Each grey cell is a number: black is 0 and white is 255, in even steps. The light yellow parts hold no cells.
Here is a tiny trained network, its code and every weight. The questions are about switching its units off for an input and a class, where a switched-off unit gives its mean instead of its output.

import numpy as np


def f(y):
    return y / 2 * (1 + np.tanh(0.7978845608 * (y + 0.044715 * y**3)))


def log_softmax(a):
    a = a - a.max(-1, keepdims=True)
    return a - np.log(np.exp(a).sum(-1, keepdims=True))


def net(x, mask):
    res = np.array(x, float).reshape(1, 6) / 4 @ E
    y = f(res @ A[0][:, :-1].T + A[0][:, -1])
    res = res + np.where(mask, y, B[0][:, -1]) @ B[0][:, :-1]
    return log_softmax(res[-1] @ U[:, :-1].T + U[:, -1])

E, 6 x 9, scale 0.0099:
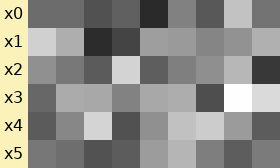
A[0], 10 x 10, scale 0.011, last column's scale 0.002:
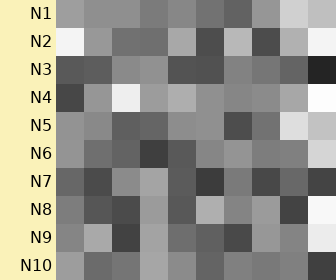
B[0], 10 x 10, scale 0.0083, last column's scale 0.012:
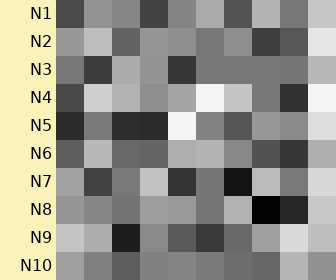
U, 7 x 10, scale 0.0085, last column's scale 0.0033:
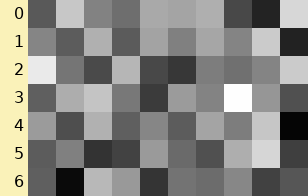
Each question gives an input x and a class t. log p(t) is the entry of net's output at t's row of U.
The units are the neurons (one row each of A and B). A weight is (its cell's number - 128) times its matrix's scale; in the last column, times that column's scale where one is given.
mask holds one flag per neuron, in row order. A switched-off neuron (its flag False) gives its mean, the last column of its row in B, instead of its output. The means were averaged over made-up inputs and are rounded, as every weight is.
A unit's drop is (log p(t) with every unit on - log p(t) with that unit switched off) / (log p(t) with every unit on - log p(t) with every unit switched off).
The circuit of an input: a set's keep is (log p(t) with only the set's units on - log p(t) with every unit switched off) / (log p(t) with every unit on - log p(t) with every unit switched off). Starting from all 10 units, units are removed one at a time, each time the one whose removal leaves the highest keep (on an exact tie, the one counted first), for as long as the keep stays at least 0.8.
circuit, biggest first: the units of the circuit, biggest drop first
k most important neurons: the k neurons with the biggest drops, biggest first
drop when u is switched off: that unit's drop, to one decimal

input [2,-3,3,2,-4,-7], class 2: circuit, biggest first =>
N9
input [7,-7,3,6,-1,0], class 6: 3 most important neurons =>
N8; N3; N5
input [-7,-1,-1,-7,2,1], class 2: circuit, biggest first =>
N4; N7
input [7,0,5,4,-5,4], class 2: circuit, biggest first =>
N8; N9
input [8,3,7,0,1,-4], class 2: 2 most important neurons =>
N9; N4
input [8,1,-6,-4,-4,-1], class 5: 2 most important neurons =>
N5; N4
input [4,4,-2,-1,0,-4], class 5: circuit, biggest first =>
N4; N8
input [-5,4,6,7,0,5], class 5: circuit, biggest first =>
N8; N5
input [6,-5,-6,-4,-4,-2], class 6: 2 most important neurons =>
N3; N2
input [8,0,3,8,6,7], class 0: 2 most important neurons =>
N8; N7
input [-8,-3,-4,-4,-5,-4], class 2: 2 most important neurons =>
N7; N2
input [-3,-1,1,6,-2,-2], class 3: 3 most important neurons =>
N8; N2; N6
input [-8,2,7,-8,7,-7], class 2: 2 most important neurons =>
N4; N7
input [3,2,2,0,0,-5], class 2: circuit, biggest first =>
N4
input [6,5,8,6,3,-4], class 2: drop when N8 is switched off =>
0.4
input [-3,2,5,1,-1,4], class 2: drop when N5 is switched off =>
0.2
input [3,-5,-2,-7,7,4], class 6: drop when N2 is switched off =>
0.0
